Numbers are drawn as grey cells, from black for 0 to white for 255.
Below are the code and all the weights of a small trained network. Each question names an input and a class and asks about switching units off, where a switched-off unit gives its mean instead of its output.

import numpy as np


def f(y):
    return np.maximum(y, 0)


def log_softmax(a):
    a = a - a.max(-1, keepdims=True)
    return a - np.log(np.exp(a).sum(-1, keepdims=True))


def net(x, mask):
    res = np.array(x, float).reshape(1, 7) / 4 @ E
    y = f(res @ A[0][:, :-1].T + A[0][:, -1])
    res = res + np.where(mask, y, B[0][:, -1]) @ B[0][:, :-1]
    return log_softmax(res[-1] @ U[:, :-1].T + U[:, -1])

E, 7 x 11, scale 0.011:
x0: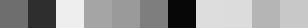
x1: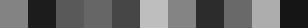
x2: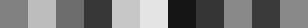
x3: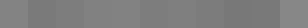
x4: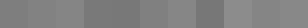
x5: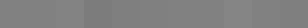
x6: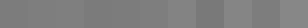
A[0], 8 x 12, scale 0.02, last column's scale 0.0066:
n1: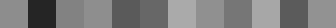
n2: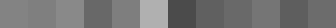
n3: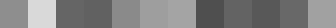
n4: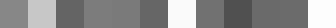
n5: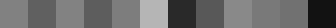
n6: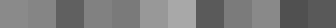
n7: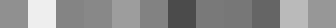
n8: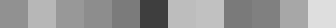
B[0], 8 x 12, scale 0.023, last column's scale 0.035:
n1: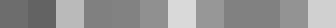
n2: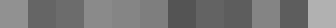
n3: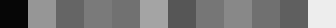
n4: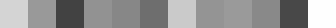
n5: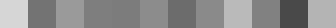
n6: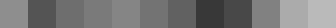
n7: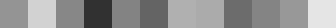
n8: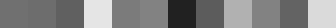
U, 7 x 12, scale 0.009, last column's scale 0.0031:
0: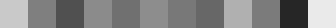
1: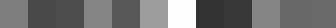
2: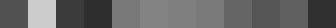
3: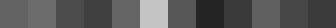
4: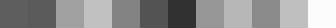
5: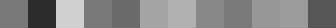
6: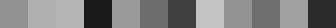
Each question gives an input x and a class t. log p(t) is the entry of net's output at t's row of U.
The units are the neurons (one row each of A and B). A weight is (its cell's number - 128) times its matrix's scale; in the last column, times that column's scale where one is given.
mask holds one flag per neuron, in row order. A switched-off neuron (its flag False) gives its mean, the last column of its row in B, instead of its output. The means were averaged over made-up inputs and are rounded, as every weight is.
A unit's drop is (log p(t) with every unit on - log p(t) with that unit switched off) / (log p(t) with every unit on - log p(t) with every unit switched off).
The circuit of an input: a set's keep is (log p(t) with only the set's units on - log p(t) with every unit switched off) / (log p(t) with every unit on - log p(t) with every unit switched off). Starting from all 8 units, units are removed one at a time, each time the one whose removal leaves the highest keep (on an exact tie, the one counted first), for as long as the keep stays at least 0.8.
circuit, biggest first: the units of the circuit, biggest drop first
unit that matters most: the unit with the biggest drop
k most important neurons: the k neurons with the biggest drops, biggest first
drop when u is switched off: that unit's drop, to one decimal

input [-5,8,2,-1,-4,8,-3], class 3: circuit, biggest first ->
[n6]
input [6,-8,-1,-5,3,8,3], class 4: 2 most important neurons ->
[n8 n4]
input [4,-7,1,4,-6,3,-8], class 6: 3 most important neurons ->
[n7 n4 n3]
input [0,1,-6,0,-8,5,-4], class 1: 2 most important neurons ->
[n1 n5]
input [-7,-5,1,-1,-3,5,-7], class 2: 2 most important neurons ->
[n3 n7]
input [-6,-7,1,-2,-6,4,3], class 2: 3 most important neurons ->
[n3 n7 n5]
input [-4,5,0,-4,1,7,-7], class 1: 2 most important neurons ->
[n4 n8]
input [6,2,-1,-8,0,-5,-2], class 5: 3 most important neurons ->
[n4 n8 n7]
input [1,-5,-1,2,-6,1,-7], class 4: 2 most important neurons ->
[n4 n8]
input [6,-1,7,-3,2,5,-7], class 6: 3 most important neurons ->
[n4 n7 n8]
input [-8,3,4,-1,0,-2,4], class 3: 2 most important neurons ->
[n3 n6]
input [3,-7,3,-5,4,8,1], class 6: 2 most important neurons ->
[n7 n3]
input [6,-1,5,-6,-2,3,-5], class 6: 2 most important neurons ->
[n4 n8]
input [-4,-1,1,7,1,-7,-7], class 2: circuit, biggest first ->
[n3]
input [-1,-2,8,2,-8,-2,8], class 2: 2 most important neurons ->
[n7 n3]
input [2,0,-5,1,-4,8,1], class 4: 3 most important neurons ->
[n4 n8 n7]
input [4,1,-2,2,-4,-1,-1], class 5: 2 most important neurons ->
[n4 n8]
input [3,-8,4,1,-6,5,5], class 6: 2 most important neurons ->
[n7 n3]
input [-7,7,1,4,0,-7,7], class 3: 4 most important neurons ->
[n3 n6 n2 n7]
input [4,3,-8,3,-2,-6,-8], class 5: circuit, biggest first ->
[n1]
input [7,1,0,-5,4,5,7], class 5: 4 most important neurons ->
[n4 n8 n7 n3]
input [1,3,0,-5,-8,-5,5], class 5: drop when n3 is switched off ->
0.3
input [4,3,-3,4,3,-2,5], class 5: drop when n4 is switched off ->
0.2
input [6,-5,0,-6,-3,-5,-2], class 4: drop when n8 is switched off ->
0.7
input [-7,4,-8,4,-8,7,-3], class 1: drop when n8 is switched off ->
0.0
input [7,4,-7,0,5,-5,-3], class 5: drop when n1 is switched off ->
0.1
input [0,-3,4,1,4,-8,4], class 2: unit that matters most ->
n1
